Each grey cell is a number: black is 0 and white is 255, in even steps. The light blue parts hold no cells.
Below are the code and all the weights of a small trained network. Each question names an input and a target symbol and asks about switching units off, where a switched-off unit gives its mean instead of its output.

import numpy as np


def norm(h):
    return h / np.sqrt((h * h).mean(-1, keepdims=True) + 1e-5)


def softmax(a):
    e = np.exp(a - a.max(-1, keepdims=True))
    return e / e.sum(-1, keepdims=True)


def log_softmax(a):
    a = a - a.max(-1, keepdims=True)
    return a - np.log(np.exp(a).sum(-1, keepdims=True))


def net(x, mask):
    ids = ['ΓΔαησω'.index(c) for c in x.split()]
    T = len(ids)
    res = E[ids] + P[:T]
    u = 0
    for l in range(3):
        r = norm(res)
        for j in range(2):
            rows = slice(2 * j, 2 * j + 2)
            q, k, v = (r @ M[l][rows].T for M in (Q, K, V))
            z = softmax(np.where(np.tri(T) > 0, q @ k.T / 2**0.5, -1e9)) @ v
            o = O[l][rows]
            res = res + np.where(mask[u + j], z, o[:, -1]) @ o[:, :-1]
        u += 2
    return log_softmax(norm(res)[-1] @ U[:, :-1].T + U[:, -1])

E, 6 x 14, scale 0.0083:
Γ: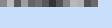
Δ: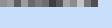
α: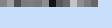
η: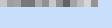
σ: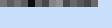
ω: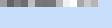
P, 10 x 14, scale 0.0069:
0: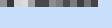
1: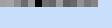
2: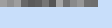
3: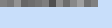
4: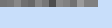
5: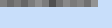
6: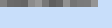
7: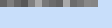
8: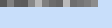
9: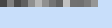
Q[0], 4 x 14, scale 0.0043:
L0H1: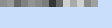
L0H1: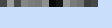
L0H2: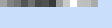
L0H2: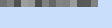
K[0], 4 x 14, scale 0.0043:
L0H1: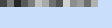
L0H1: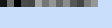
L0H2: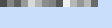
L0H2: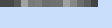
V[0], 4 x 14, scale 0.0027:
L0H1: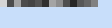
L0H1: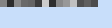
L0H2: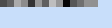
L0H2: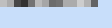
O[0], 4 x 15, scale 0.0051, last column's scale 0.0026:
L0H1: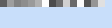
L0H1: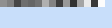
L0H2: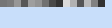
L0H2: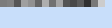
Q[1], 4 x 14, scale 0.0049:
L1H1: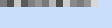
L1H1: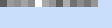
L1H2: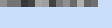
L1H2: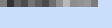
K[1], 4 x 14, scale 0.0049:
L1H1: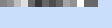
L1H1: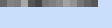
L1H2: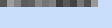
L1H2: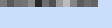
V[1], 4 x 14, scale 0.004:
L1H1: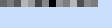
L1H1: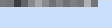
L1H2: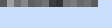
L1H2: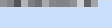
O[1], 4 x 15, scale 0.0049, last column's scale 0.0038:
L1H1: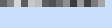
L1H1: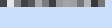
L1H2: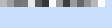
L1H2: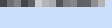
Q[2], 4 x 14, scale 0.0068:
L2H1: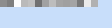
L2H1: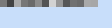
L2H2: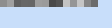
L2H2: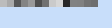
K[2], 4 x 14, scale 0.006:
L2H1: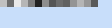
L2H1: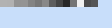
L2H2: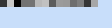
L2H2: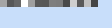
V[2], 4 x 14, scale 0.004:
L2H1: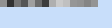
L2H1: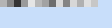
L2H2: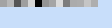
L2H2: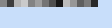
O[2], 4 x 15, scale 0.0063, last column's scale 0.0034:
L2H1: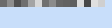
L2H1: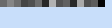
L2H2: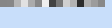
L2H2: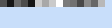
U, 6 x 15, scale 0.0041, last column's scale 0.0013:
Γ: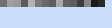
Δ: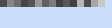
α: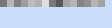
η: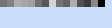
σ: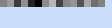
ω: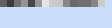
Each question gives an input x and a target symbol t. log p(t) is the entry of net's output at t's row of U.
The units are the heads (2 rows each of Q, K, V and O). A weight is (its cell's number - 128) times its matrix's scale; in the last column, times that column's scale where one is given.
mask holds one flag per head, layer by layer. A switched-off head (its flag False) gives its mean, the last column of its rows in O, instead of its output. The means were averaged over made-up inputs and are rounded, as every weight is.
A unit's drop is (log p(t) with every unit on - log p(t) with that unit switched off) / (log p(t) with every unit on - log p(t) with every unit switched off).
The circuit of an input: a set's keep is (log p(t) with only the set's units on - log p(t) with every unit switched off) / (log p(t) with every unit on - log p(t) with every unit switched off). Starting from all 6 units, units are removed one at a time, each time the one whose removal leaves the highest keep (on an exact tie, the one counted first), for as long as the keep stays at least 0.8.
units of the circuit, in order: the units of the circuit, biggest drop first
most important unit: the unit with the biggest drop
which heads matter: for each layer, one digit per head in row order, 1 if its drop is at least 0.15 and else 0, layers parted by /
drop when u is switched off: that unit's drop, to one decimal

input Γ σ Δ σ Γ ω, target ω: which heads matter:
11 / 00 / 01
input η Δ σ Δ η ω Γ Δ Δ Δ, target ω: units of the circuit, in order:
(L0H2, L0H1, L1H2, L2H2)
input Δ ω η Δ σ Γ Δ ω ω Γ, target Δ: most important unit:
L2H1
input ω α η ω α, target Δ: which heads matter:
00 / 00 / 10
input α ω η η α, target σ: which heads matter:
10 / 10 / 10
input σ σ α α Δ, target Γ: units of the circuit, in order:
(L0H1, L2H1, L1H1)
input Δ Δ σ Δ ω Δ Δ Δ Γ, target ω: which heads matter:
11 / 00 / 01
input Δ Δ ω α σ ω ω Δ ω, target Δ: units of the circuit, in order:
(L1H2, L2H1, L0H2)
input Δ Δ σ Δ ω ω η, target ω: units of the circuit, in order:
(L0H2, L2H2)
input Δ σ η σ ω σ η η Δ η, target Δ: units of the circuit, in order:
(L1H2, L2H2, L0H1)
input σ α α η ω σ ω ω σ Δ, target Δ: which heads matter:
10 / 10 / 10
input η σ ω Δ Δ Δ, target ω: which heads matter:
11 / 11 / 01
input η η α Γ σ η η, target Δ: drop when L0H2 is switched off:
0.1
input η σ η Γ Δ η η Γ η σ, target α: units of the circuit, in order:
(L2H2)
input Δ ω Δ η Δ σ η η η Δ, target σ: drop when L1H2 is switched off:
0.0
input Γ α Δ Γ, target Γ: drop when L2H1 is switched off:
0.5
